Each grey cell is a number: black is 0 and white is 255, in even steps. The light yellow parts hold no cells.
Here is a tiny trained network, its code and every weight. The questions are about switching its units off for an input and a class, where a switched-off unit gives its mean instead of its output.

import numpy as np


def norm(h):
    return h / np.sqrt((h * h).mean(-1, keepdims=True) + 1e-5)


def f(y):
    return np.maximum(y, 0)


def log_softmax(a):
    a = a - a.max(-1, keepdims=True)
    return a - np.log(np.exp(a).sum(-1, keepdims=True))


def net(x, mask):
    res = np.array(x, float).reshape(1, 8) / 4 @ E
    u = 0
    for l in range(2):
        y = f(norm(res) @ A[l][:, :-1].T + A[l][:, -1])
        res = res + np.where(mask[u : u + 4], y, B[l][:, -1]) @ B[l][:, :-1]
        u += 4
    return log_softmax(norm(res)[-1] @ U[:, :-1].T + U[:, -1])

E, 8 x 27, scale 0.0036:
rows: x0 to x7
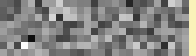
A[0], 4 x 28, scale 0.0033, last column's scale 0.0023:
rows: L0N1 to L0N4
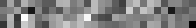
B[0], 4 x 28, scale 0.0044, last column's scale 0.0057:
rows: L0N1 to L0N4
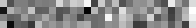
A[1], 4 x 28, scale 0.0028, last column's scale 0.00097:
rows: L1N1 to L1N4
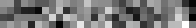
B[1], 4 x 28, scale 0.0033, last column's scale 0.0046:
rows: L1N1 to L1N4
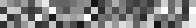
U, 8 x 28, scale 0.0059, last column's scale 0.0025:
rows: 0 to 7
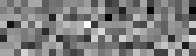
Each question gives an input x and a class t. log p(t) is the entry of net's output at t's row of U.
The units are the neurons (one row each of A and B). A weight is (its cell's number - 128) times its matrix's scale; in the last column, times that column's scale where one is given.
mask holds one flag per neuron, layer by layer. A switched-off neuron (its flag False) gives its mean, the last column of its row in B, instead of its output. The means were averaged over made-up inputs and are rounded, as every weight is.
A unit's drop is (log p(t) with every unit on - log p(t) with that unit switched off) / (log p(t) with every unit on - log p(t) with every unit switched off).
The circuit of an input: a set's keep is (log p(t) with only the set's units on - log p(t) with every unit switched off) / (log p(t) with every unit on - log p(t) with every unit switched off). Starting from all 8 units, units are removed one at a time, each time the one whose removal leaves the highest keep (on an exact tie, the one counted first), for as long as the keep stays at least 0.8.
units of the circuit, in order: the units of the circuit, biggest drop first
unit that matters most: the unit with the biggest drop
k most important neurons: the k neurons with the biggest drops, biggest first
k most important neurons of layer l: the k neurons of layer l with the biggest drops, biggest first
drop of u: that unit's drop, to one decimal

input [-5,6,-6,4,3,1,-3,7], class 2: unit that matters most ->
L0N3
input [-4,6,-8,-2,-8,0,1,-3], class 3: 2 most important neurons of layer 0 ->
[L0N1, L0N4]
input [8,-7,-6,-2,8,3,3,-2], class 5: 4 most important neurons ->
[L1N4, L0N1, L1N3, L0N4]
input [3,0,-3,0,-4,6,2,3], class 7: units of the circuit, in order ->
[L0N1, L0N4]
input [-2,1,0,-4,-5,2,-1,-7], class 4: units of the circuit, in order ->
[L0N2, L0N1, L0N3, L1N2]
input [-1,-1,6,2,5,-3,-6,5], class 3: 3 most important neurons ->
[L0N2, L1N3, L1N2]
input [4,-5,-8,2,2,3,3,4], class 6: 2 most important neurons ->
[L1N2, L0N2]
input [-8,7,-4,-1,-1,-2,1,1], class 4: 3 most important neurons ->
[L0N2, L0N1, L1N3]
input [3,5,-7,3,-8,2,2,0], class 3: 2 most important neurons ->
[L0N1, L0N4]
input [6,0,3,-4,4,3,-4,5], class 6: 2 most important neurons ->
[L1N2, L0N3]
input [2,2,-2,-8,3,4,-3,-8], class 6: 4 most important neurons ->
[L1N2, L0N2, L0N3, L1N3]
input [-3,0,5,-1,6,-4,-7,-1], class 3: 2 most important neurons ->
[L1N3, L0N2]
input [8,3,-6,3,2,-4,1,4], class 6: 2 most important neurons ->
[L1N2, L1N3]
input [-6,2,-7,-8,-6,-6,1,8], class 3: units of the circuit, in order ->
[L0N1]
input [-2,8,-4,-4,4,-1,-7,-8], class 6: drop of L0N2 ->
0.1
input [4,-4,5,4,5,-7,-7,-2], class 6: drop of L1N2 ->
0.3
